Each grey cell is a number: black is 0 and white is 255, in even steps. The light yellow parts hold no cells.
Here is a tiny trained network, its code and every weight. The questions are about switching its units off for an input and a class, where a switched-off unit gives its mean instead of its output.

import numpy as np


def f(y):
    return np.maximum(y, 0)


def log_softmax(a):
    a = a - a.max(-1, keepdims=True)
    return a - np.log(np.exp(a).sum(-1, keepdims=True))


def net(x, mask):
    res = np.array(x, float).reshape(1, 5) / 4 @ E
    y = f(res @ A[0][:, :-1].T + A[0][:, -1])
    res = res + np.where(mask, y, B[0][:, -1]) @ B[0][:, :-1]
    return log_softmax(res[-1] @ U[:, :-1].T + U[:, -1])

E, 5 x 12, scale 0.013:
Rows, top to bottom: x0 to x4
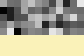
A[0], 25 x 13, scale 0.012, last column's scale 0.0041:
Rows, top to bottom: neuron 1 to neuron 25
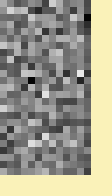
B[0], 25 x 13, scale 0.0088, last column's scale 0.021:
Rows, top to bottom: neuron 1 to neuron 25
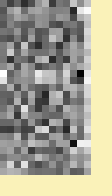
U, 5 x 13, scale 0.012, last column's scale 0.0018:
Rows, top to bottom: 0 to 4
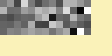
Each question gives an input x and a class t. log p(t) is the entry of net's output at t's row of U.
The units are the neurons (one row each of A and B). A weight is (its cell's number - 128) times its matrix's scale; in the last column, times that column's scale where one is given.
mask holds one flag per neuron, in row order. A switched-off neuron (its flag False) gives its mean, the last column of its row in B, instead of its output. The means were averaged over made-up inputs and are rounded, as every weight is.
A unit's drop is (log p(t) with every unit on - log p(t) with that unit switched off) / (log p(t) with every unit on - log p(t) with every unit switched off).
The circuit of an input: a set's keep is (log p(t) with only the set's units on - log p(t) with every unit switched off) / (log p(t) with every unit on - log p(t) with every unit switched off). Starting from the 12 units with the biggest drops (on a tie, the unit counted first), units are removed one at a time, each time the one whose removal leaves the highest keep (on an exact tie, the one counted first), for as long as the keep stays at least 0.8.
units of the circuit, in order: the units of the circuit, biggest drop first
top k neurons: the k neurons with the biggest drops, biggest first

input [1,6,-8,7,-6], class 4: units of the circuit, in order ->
(neuron 2)
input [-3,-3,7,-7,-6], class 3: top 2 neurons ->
(neuron 6; neuron 14)
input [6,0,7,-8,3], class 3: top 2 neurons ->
(neuron 14; neuron 6)
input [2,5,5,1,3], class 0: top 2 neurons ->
(neuron 2; neuron 24)
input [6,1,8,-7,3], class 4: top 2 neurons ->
(neuron 21; neuron 3)
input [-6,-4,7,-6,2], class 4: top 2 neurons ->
(neuron 21; neuron 11)
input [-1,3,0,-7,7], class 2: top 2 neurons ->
(neuron 9; neuron 1)
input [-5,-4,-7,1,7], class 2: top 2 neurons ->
(neuron 9; neuron 21)
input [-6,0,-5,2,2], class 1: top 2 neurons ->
(neuron 12; neuron 21)
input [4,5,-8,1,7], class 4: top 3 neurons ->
(neuron 2; neuron 19; neuron 10)
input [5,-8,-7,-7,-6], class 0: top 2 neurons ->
(neuron 7; neuron 13)
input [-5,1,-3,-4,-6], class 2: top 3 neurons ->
(neuron 19; neuron 11; neuron 22)
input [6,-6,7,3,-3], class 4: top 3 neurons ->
(neuron 21; neuron 3; neuron 12)
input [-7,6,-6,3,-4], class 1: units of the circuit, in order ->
(neuron 12)
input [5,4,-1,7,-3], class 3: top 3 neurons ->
(neuron 15; neuron 18; neuron 12)
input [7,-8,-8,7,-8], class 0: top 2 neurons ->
(neuron 7; neuron 13)
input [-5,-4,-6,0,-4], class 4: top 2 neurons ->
(neuron 2; neuron 11)
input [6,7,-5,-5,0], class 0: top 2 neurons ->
(neuron 12; neuron 10)
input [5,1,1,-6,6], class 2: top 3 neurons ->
(neuron 9; neuron 1; neuron 12)
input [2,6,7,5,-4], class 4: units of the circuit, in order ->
(neuron 21)
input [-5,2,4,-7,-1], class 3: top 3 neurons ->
(neuron 11; neuron 14; neuron 6)
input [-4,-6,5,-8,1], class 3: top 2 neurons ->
(neuron 14; neuron 6)
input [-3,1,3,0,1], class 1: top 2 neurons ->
(neuron 2; neuron 12)
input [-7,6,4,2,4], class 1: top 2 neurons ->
(neuron 12; neuron 7)
